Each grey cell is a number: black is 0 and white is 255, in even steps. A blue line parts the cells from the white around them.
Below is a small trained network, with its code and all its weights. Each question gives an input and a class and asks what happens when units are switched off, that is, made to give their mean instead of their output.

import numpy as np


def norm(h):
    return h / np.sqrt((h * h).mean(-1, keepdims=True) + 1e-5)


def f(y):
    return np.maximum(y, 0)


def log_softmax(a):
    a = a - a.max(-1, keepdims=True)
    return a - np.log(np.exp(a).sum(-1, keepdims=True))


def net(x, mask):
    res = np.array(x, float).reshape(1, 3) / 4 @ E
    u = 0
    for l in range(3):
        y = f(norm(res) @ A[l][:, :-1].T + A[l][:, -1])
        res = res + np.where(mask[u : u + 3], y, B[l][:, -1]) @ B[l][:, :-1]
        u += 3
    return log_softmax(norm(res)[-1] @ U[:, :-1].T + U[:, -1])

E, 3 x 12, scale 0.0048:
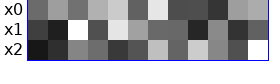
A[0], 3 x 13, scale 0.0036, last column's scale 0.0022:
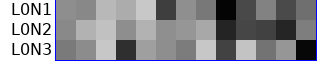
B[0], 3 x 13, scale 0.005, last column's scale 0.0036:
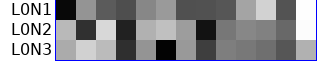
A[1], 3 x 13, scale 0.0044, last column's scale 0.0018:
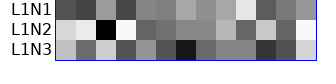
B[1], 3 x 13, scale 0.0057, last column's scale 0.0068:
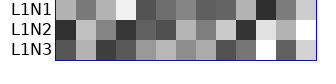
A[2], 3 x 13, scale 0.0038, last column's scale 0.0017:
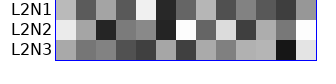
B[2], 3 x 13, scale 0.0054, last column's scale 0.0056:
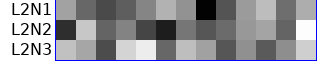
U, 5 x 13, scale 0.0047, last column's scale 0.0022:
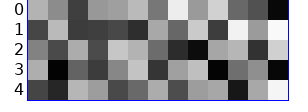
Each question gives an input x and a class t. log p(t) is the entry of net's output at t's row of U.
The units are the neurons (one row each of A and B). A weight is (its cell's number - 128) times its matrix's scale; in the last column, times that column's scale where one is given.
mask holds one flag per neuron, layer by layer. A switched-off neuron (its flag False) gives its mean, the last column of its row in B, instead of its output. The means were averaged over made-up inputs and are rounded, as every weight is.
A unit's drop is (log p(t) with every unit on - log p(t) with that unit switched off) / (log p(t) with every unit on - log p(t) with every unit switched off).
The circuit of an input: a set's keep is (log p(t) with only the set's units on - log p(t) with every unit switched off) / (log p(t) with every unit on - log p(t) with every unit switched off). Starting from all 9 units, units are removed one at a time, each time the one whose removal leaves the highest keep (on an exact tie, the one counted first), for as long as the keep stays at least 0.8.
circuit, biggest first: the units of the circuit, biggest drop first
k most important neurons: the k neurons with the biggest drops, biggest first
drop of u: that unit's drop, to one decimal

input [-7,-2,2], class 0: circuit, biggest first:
[L1N2 L2N3]
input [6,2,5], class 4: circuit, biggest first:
[L1N2 L1N3]
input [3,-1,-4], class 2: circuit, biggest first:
[L0N2 L1N2]
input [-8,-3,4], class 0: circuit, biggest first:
[L1N2 L2N3]
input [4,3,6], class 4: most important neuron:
[L1N2]
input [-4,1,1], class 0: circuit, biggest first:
[L1N2 L2N3 L0N2]
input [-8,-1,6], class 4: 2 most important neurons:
[L1N1 L1N2]
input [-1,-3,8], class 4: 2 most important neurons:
[L1N2 L1N3]
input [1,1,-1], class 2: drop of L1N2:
0.1
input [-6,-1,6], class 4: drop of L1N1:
0.1
